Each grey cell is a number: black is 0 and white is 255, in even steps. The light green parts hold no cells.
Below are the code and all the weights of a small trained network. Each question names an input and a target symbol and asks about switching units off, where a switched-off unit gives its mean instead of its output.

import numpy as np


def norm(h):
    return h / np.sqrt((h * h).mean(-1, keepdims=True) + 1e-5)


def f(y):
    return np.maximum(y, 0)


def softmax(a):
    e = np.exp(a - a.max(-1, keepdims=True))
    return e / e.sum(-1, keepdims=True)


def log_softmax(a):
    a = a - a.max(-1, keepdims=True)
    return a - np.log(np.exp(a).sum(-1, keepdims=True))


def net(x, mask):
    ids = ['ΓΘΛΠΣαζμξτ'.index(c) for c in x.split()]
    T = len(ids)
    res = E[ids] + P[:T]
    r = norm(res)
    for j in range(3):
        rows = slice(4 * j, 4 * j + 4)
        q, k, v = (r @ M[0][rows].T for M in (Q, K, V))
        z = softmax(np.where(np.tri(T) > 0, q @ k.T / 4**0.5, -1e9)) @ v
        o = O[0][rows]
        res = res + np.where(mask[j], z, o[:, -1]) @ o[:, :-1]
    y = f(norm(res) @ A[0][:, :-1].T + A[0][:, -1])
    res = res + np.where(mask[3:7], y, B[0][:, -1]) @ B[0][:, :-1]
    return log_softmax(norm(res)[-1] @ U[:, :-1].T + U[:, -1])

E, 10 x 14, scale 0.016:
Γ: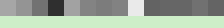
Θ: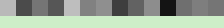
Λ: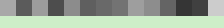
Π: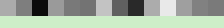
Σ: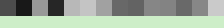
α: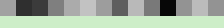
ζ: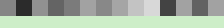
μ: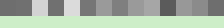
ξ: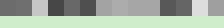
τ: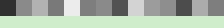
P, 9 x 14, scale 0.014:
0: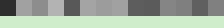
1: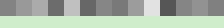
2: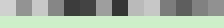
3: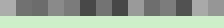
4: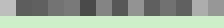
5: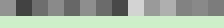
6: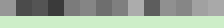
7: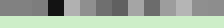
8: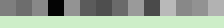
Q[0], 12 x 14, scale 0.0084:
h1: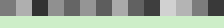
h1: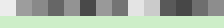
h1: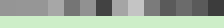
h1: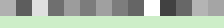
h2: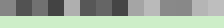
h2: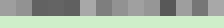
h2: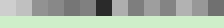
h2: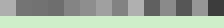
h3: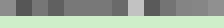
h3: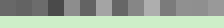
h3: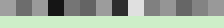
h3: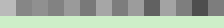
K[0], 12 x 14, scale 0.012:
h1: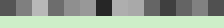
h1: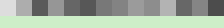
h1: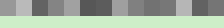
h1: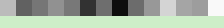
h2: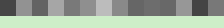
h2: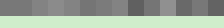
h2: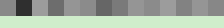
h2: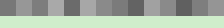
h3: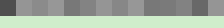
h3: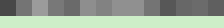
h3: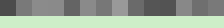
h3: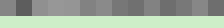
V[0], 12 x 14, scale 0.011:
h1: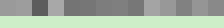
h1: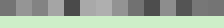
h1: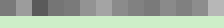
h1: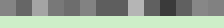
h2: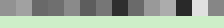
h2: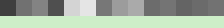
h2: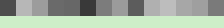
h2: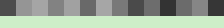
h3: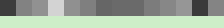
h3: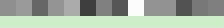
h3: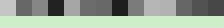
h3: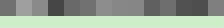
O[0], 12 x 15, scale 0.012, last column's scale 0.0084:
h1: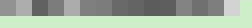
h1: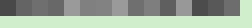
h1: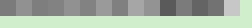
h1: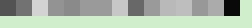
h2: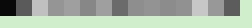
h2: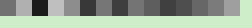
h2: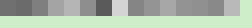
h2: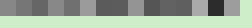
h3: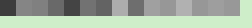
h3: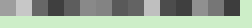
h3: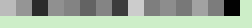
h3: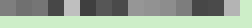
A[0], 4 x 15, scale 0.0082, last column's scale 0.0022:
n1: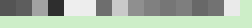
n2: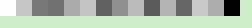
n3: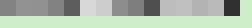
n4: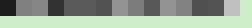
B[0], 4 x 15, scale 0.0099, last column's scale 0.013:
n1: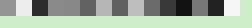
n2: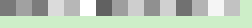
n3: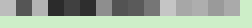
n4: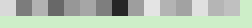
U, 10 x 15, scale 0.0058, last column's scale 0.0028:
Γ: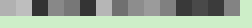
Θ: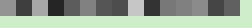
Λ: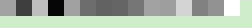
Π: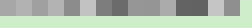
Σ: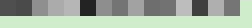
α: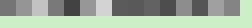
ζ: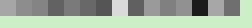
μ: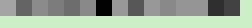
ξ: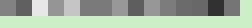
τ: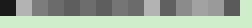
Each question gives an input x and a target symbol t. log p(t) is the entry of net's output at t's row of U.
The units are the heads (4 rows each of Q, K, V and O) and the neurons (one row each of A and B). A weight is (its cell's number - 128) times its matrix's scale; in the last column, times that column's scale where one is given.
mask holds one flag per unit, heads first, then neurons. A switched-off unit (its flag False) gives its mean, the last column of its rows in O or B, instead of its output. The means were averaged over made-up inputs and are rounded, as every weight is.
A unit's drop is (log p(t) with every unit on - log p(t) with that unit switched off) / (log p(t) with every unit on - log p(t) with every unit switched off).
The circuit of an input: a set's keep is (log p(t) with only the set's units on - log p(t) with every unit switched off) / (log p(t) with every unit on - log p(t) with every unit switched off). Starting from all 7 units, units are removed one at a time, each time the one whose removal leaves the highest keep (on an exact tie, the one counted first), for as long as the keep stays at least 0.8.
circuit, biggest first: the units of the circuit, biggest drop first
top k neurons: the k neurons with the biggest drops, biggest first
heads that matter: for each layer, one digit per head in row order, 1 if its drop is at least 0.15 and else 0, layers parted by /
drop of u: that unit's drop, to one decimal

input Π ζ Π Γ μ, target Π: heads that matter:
011
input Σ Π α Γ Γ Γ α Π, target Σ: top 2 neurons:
n1; n3
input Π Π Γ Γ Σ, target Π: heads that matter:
111
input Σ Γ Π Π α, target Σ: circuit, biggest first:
h3
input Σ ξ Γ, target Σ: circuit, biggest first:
h3; h2; h1
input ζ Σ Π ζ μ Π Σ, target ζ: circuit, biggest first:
h2; h3
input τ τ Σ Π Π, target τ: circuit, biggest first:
h3; h2; h1
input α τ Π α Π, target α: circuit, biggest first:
h2; h1; h3
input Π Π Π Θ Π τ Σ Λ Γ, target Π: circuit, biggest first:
n2; h3
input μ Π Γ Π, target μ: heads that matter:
110
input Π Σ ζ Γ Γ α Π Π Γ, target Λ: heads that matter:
110
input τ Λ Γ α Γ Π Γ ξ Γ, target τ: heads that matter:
011
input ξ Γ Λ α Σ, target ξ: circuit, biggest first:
h3; h1; n1
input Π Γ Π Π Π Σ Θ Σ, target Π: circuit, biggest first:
h3; n2
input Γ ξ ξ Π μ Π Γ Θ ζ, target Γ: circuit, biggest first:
h2
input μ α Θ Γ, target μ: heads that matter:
111
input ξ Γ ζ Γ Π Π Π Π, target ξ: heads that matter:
001
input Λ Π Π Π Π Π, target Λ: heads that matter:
000
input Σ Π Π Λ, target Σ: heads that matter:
001
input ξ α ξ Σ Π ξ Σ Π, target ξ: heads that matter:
111
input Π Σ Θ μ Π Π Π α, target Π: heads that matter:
011
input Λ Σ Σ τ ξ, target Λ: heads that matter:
101
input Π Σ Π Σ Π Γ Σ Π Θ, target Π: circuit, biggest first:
h3; n2; h2
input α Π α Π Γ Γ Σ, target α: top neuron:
n1
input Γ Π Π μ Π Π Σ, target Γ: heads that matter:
010
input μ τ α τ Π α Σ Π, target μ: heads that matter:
111
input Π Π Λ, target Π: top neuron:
n2
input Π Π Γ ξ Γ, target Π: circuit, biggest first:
n2; h1; h2
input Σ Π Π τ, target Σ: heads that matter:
011
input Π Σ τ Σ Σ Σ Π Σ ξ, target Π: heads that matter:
011
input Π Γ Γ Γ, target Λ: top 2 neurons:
n3; n2
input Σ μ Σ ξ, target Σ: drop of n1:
0.2
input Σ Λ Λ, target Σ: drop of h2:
0.4
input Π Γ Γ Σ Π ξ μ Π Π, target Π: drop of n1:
-0.1
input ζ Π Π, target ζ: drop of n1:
0.3
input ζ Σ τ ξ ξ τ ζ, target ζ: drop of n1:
0.0
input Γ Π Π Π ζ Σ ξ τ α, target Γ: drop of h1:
0.1
